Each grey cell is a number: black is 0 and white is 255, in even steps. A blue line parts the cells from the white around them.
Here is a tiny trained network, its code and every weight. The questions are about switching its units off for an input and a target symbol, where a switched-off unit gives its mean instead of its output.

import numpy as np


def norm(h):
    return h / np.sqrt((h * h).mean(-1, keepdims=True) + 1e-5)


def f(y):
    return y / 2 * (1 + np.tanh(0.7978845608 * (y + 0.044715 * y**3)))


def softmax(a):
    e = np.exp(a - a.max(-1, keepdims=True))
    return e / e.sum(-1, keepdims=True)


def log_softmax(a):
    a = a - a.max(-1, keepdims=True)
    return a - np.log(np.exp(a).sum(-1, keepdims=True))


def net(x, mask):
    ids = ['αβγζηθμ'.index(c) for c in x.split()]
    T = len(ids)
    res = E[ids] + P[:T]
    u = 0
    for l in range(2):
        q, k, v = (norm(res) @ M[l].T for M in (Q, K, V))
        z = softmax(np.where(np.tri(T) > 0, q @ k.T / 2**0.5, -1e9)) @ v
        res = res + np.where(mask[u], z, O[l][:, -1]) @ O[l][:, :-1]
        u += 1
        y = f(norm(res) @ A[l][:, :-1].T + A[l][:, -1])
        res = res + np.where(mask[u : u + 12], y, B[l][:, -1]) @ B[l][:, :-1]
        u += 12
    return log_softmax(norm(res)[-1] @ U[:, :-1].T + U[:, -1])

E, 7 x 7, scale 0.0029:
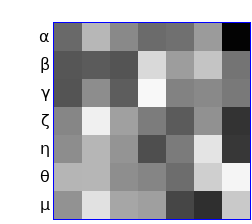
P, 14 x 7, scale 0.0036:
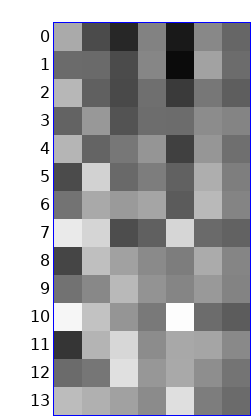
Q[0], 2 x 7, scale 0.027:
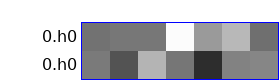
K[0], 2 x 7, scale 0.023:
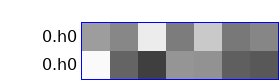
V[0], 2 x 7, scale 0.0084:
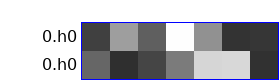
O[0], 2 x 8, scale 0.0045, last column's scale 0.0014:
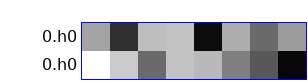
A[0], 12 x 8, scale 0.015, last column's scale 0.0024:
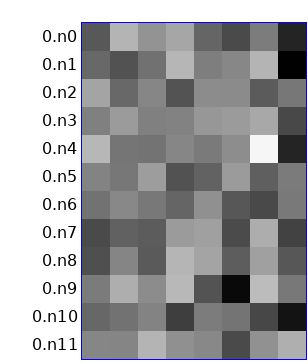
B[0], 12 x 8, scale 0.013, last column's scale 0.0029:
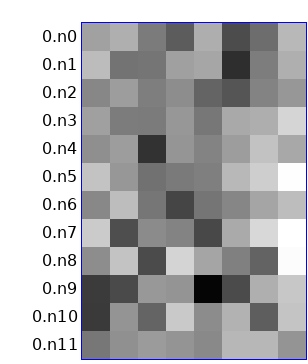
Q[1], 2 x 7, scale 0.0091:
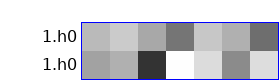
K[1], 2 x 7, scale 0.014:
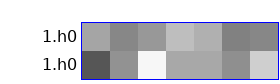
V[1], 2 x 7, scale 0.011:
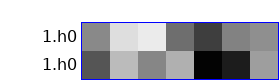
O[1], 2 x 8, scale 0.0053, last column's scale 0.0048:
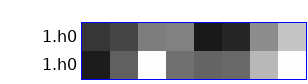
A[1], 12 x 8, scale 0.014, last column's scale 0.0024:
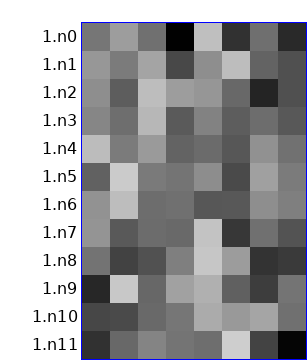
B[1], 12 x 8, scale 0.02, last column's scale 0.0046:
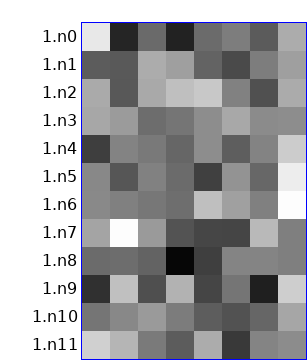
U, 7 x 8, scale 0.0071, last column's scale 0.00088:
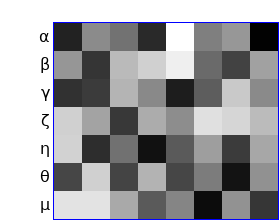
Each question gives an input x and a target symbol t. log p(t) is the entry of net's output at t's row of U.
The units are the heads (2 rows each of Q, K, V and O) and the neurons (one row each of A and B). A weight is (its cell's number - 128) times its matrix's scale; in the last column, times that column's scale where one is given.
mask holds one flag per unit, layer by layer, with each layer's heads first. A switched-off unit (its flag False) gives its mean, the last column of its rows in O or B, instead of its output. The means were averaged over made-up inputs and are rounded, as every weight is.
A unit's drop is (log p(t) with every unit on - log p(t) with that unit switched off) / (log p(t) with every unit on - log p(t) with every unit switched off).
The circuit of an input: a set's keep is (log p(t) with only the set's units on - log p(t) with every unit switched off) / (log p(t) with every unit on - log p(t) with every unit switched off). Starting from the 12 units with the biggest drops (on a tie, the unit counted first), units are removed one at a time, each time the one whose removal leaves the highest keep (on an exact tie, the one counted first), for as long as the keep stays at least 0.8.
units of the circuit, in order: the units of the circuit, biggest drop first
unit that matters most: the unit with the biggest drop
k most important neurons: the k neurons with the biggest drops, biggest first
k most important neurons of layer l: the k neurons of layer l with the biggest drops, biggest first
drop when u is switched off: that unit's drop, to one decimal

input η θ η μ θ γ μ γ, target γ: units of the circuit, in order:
[0.h0]
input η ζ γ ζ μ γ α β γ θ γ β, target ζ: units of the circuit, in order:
[0.n7 0.h0 0.n8]
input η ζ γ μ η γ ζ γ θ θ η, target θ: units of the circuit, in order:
[0.n10 0.h0 1.n9]
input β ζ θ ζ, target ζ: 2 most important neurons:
[0.n5 0.n10]
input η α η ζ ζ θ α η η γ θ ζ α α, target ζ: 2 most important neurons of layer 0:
[0.n5 0.n8]
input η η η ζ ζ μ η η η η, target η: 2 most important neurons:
[0.n7 0.n8]
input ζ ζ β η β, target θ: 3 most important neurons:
[0.n7 1.n9 0.n5]
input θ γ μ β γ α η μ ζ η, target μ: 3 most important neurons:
[1.n11 0.n10 0.n5]
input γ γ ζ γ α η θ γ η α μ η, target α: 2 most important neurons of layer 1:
[1.n6 1.n0]
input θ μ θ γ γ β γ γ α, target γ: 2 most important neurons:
[0.n5 1.n1]
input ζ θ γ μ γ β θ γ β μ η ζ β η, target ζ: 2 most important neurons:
[0.n5 0.n9]
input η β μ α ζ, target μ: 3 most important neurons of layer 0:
[0.n10 0.n5 0.n8]
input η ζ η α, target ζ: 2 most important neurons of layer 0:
[0.n5 0.n10]
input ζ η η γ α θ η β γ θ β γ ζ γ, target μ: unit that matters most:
0.h0
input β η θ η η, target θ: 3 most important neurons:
[0.n10 1.n9 0.n0]
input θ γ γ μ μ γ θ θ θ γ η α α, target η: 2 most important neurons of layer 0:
[0.n6 0.n8]
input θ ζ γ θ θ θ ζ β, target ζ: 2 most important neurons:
[0.n7 0.n8]
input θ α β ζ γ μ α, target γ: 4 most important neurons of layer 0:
[0.n5 0.n8 0.n1 0.n10]
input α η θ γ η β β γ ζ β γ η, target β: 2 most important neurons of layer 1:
[1.n1 1.n9]
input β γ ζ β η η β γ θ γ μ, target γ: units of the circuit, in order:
[0.n9]
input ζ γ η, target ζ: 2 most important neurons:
[0.n5 0.n10]
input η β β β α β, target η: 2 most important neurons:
[0.n9 1.n8]
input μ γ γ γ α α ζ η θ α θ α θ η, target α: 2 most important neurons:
[0.n2 1.n4]
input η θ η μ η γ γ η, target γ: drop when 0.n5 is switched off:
1.0
